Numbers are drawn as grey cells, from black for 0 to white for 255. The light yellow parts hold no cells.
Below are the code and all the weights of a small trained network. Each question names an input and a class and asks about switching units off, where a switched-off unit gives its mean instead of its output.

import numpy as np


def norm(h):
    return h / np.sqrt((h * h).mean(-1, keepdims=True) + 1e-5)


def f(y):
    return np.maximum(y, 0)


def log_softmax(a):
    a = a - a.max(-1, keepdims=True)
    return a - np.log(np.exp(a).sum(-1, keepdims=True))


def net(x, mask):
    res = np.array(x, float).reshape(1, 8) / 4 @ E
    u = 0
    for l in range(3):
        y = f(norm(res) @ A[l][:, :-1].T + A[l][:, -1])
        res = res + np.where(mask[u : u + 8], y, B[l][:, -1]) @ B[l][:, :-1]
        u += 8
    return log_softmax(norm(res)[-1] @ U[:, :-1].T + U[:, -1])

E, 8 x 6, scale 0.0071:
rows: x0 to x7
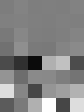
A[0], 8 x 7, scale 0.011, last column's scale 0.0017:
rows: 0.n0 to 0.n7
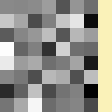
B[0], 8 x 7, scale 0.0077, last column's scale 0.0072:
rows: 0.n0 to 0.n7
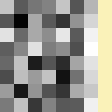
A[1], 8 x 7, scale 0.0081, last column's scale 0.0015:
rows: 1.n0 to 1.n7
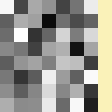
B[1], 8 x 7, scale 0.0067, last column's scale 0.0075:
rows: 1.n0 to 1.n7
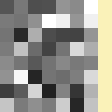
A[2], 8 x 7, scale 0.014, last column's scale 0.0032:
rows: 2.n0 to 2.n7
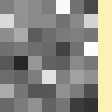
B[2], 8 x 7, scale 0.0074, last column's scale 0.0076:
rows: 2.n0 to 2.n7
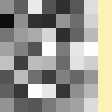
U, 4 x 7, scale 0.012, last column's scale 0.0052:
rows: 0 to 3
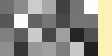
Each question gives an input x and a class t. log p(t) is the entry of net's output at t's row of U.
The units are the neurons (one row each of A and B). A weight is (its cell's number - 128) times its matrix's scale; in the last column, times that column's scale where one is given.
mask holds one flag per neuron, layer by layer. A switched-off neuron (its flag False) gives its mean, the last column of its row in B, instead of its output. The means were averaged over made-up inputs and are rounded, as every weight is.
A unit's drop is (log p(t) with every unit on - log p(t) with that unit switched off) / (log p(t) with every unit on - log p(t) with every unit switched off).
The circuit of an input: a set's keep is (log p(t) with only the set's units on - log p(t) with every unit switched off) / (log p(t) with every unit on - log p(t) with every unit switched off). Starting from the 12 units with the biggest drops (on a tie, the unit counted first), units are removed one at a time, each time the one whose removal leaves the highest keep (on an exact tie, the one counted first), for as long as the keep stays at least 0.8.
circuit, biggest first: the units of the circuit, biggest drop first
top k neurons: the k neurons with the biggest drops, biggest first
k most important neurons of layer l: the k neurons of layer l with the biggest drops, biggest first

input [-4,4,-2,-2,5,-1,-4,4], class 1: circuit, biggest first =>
(1.n5, 0.n1)
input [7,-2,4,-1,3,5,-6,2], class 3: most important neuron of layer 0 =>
(0.n6)
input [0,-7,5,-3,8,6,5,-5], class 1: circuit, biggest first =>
(0.n5, 1.n3)
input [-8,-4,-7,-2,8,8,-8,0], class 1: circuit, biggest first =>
(1.n5, 1.n3)
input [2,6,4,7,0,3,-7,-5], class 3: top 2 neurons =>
(0.n6, 0.n2)
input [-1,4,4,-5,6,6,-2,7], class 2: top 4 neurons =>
(0.n2, 1.n6, 0.n7, 0.n4)
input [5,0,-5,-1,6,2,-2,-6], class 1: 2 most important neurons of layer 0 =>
(0.n5, 0.n2)
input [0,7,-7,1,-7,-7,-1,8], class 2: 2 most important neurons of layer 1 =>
(1.n7, 1.n5)
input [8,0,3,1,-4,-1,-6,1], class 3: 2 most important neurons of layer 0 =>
(0.n6, 0.n4)
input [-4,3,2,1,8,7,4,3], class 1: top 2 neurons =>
(1.n5, 0.n5)
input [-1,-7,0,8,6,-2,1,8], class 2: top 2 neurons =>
(1.n6, 1.n7)
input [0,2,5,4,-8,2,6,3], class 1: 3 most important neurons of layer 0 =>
(0.n4, 0.n6, 0.n7)
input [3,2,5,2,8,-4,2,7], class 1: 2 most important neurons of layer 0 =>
(0.n5, 0.n3)
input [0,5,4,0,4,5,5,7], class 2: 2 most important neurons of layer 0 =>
(0.n7, 0.n4)
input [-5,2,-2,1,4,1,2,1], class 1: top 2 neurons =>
(0.n6, 1.n5)
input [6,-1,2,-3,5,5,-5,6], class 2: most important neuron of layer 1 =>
(1.n6)
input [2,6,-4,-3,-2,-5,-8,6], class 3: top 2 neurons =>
(0.n6, 1.n1)
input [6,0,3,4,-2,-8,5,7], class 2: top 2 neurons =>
(1.n7, 0.n2)
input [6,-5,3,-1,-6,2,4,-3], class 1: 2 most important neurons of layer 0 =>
(0.n4, 0.n6)
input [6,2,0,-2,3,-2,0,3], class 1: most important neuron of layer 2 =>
(2.n4)
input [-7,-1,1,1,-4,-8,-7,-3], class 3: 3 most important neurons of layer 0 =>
(0.n6, 0.n4, 0.n5)
